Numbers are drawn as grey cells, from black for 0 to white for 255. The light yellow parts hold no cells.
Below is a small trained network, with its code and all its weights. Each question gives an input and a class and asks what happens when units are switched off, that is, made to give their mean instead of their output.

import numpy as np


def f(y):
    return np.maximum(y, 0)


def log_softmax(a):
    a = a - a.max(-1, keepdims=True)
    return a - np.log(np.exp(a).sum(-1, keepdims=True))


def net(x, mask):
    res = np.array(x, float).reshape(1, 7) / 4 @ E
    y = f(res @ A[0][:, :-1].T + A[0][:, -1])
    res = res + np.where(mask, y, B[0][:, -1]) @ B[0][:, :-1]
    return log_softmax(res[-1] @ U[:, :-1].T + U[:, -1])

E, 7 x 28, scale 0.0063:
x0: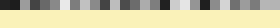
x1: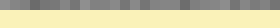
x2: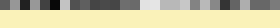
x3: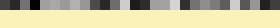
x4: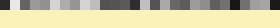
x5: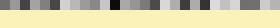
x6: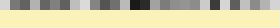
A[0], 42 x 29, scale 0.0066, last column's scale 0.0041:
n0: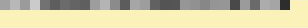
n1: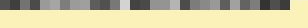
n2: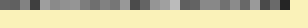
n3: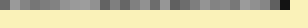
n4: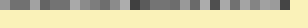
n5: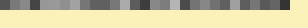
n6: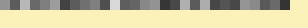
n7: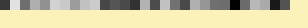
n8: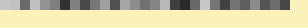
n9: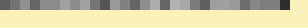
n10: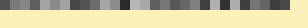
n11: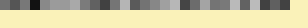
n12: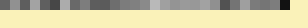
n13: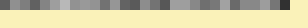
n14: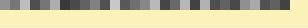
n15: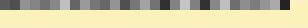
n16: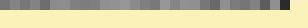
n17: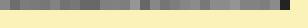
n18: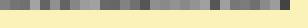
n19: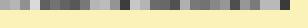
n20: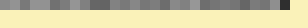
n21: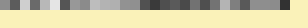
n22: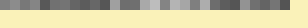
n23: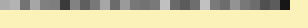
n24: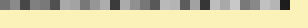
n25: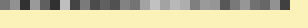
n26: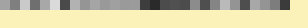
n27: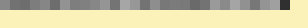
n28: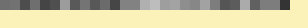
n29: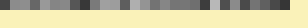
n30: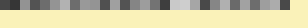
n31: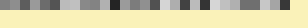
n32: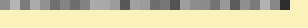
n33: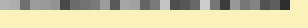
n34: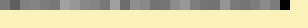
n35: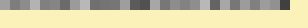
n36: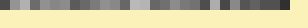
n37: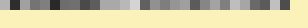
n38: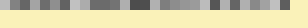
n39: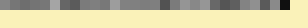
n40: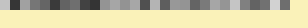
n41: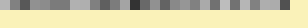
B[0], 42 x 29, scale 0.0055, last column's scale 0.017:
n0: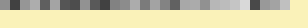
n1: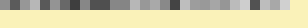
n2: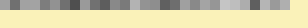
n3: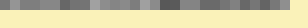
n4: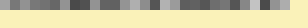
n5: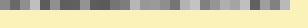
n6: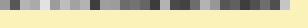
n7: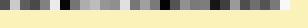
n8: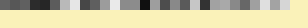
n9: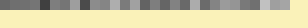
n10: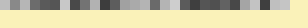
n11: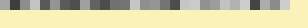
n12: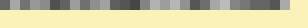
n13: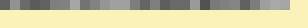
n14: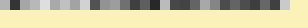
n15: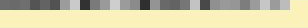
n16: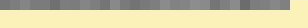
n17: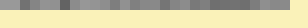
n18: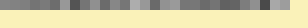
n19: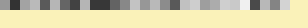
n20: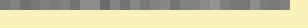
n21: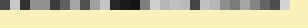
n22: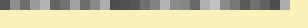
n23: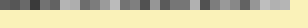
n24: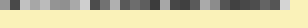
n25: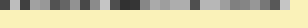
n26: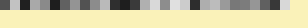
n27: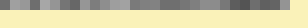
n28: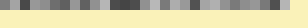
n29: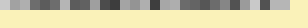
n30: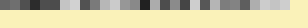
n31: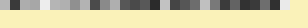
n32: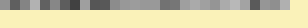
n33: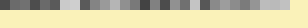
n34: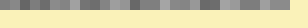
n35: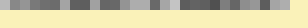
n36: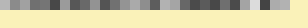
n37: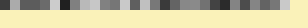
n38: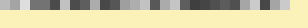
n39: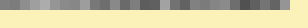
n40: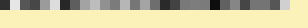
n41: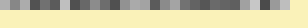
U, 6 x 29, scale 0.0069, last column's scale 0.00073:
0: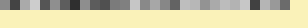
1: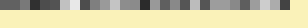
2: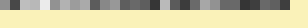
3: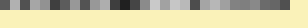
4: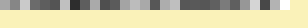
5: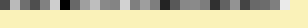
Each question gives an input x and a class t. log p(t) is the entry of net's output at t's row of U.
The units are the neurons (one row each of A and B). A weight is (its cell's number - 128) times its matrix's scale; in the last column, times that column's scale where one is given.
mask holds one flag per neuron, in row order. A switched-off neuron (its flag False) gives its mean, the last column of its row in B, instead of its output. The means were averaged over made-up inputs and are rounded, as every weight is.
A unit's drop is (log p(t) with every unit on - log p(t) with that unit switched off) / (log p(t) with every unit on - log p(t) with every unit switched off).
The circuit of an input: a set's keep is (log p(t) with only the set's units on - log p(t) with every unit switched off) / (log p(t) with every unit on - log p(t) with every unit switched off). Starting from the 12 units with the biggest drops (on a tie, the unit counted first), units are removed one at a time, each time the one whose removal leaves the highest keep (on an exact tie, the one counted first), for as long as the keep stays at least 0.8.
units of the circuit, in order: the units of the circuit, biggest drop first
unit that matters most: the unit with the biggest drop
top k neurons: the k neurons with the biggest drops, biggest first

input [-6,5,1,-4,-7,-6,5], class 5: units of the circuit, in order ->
n40
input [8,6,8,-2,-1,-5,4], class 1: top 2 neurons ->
n30, n15
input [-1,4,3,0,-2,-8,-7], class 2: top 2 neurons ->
n14, n6
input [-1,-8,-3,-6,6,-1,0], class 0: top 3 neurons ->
n19, n0, n40
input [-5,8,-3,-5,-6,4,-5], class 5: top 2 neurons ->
n37, n40
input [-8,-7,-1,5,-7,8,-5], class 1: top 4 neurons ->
n8, n33, n23, n14
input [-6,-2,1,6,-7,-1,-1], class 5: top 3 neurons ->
n40, n37, n19
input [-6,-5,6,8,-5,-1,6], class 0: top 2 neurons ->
n11, n1
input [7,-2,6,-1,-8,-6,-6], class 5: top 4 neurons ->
n40, n37, n8, n33
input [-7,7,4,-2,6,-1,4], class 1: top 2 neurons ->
n8, n33
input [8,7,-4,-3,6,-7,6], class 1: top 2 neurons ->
n30, n15
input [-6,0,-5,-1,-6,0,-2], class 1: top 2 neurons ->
n8, n7
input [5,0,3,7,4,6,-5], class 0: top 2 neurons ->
n11, n1
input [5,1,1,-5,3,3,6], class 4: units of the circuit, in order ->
n38
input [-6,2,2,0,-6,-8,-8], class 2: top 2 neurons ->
n14, n6
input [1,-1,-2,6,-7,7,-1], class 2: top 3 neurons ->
n31, n24, n7
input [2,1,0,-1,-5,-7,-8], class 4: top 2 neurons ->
n10, n29
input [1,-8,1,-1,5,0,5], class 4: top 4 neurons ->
n40, n38, n37, n41
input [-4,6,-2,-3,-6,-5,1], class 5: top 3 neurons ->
n40, n37, n31
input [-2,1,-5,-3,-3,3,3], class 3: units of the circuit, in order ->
n26
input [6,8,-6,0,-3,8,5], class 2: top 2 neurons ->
n31, n24
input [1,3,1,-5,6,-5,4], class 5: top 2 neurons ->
n7, n31
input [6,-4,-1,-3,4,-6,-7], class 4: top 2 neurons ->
n10, n36
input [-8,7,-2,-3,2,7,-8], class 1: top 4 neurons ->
n8, n33, n23, n38
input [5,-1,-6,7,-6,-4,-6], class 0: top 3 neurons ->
n11, n1, n7
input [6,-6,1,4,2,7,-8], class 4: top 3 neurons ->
n10, n29, n36
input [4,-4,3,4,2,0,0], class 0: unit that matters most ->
n8
